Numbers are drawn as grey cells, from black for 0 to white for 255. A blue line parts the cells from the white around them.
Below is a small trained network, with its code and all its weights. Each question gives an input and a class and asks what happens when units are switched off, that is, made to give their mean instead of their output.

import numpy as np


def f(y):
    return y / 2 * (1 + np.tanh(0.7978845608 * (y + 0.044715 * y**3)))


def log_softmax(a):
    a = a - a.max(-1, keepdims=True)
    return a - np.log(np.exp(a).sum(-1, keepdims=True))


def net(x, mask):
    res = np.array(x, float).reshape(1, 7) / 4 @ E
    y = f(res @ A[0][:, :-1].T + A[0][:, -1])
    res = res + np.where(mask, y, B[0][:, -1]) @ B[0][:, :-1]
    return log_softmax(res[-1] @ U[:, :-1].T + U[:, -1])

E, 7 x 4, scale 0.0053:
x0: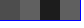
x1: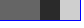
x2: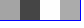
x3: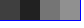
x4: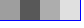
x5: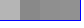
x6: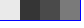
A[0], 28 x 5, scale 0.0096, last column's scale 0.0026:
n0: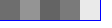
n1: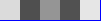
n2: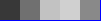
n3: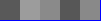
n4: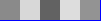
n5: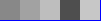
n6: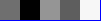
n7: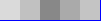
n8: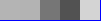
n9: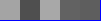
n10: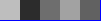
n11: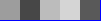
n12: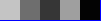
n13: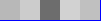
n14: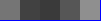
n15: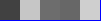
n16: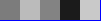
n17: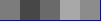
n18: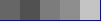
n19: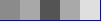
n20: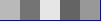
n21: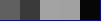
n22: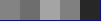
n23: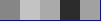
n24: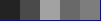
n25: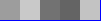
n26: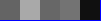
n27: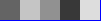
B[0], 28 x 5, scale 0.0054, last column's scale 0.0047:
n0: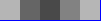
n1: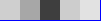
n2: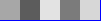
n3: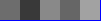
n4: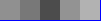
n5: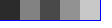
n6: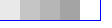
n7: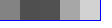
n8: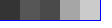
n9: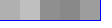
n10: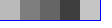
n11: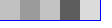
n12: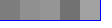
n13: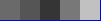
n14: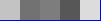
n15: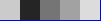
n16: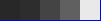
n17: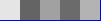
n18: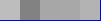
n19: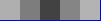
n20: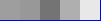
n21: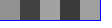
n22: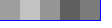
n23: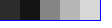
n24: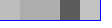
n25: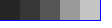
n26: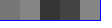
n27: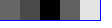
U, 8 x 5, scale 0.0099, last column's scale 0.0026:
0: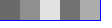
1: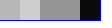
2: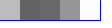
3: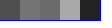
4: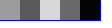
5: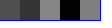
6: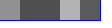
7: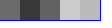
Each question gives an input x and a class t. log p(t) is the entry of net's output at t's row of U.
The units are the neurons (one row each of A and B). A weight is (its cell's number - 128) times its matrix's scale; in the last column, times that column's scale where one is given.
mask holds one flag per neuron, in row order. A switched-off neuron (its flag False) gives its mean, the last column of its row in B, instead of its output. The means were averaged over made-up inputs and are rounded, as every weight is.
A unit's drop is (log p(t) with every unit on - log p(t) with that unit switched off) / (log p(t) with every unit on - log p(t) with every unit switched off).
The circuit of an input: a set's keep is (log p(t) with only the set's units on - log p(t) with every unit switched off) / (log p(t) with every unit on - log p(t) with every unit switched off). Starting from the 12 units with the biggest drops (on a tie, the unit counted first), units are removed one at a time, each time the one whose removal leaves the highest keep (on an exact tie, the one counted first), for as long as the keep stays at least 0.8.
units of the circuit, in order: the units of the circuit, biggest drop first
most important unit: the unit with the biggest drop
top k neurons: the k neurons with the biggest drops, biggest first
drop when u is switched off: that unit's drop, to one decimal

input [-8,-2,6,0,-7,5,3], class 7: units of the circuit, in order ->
[n23, n5, n7]
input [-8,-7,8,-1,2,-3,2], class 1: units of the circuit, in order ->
[n1, n20, n9]
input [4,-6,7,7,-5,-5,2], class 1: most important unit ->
n6
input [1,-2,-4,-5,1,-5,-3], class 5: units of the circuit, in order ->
[n1, n6]
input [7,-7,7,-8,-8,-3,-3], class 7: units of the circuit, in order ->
[n23, n8]
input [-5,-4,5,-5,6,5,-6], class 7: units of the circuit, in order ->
[n7, n5]
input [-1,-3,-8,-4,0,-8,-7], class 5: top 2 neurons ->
[n16, n1]
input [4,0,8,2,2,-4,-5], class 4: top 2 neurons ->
[n2, n21]
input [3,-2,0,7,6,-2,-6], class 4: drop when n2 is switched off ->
0.1
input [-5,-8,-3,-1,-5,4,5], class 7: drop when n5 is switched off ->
0.0
